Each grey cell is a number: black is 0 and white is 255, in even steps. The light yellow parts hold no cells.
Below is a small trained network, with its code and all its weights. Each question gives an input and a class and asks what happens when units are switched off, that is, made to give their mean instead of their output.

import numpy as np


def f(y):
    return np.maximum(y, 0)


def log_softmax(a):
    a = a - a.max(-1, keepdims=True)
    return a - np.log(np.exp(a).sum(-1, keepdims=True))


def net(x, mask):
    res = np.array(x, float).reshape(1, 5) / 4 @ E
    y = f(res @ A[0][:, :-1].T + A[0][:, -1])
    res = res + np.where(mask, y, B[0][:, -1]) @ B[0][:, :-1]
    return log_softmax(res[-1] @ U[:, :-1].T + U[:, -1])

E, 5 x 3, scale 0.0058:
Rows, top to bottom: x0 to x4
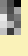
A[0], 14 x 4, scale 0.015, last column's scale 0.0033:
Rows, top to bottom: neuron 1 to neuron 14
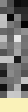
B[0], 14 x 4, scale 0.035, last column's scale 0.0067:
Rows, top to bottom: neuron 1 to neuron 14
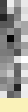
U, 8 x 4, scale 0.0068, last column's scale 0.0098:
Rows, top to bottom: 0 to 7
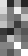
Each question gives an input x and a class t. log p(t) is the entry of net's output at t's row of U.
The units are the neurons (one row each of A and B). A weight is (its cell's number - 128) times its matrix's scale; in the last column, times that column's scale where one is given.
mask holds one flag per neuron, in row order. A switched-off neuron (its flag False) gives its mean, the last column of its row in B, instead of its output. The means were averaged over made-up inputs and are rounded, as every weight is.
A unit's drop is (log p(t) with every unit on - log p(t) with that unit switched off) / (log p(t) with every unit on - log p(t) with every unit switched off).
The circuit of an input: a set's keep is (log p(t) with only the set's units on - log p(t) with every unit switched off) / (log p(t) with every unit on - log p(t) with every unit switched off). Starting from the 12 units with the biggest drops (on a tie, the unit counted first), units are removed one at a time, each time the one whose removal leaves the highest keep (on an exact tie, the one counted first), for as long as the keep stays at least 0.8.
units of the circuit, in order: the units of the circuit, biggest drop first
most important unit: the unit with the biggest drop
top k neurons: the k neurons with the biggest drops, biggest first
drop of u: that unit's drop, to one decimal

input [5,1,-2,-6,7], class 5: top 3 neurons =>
neuron 6; neuron 1; neuron 2
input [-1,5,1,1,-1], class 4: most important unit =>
neuron 14
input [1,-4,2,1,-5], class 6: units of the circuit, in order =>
neuron 9; neuron 13
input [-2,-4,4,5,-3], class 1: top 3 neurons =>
neuron 3; neuron 1; neuron 2
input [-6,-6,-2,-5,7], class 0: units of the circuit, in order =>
neuron 6; neuron 14
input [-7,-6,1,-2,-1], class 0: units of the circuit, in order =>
neuron 14; neuron 1
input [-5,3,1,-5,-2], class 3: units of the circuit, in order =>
neuron 13; neuron 9
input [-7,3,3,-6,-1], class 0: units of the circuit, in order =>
neuron 6; neuron 14
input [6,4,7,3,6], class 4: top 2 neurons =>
neuron 3; neuron 6
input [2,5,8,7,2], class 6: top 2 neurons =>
neuron 9; neuron 13
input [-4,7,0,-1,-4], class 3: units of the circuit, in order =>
neuron 9; neuron 3
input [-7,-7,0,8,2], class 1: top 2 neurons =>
neuron 9; neuron 13
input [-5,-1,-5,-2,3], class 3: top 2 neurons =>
neuron 13; neuron 9
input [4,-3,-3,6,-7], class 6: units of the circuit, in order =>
neuron 9
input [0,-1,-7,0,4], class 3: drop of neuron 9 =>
0.1
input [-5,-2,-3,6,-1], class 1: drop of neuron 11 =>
-0.1
